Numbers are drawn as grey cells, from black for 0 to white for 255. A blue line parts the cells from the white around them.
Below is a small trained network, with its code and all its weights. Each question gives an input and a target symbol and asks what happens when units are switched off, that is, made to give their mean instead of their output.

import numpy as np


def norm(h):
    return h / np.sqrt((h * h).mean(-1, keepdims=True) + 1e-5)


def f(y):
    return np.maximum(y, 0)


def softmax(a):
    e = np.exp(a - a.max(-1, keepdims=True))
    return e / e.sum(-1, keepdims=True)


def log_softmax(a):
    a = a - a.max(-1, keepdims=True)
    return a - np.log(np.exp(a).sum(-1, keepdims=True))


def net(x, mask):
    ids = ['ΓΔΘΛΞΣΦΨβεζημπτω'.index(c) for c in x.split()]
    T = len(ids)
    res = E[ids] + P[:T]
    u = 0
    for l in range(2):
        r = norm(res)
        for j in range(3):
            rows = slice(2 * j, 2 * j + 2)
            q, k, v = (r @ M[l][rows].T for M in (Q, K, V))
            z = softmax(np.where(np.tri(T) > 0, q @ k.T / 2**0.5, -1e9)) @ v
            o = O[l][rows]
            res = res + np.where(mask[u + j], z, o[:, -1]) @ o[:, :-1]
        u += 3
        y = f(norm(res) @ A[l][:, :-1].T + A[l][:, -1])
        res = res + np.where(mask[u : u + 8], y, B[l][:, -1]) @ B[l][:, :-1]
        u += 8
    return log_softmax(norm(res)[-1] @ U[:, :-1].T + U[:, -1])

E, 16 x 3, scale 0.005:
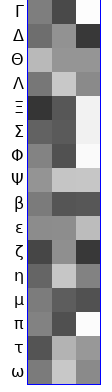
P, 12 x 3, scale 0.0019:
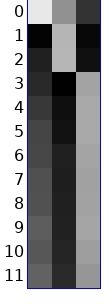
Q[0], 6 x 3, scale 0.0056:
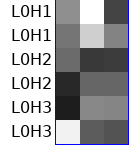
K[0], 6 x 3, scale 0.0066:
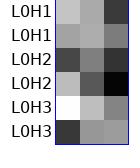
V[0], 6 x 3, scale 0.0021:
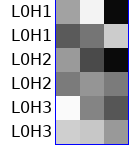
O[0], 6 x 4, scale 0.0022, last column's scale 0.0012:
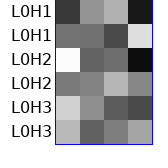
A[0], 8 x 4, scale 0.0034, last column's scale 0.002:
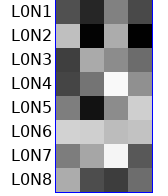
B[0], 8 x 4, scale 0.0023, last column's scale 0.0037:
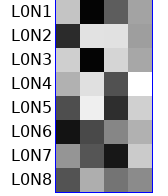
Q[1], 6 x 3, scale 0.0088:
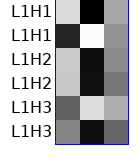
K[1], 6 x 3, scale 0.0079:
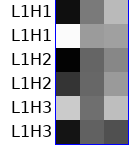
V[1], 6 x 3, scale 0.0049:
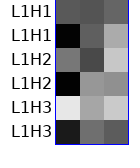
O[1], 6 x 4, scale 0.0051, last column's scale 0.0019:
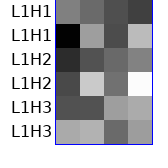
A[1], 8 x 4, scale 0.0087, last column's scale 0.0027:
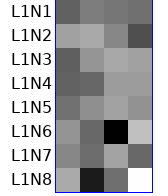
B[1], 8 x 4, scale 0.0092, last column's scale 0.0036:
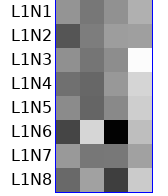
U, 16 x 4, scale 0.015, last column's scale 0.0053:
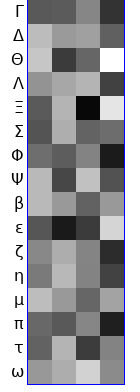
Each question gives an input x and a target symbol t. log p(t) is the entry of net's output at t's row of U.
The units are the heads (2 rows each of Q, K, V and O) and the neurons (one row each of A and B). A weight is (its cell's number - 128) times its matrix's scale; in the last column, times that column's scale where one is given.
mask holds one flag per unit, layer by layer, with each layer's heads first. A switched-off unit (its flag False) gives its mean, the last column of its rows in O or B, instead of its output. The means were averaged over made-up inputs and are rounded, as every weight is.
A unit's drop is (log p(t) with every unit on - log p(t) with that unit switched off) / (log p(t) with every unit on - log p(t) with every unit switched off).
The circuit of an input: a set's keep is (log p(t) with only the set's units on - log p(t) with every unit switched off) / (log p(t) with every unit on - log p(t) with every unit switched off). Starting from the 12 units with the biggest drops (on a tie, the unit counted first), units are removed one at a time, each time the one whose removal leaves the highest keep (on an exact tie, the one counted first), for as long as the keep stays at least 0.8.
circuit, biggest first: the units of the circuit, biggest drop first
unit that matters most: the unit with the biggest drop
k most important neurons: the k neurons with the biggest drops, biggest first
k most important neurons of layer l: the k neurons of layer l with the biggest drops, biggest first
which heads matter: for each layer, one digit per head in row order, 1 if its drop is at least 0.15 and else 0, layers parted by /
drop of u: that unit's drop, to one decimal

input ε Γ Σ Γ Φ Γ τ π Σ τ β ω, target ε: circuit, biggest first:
[L1H3, L1H2, L1N8, L1N6]
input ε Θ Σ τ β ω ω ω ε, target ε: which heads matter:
001 / 011
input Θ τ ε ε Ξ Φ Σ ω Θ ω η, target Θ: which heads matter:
000 / 100
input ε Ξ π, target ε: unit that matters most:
L1H3
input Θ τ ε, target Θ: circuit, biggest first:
[L1H1, L1H2]
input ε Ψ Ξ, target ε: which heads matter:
001 / 010
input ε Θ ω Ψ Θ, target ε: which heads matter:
001 / 011
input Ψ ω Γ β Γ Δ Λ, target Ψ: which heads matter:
000 / 000
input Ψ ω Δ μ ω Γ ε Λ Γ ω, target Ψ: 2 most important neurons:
[L0N5, L0N6]
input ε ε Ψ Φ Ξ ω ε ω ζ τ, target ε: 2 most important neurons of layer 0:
[L0N4, L0N6]
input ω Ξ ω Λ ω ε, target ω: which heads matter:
001 / 000
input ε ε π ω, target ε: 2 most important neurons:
[L0N4, L1N8]
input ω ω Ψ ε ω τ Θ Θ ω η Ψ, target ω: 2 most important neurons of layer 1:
[L1N6, L1N8]
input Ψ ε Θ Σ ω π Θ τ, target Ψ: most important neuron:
[L0N5]
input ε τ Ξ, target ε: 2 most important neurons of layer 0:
[L0N4, L0N5]
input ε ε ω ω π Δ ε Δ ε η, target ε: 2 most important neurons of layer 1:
[L1N8, L1N6]
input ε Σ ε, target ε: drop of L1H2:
0.2
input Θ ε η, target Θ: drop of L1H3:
0.2
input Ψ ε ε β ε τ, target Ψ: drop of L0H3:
0.1
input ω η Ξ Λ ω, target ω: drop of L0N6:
0.2
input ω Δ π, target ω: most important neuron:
[L0N6]
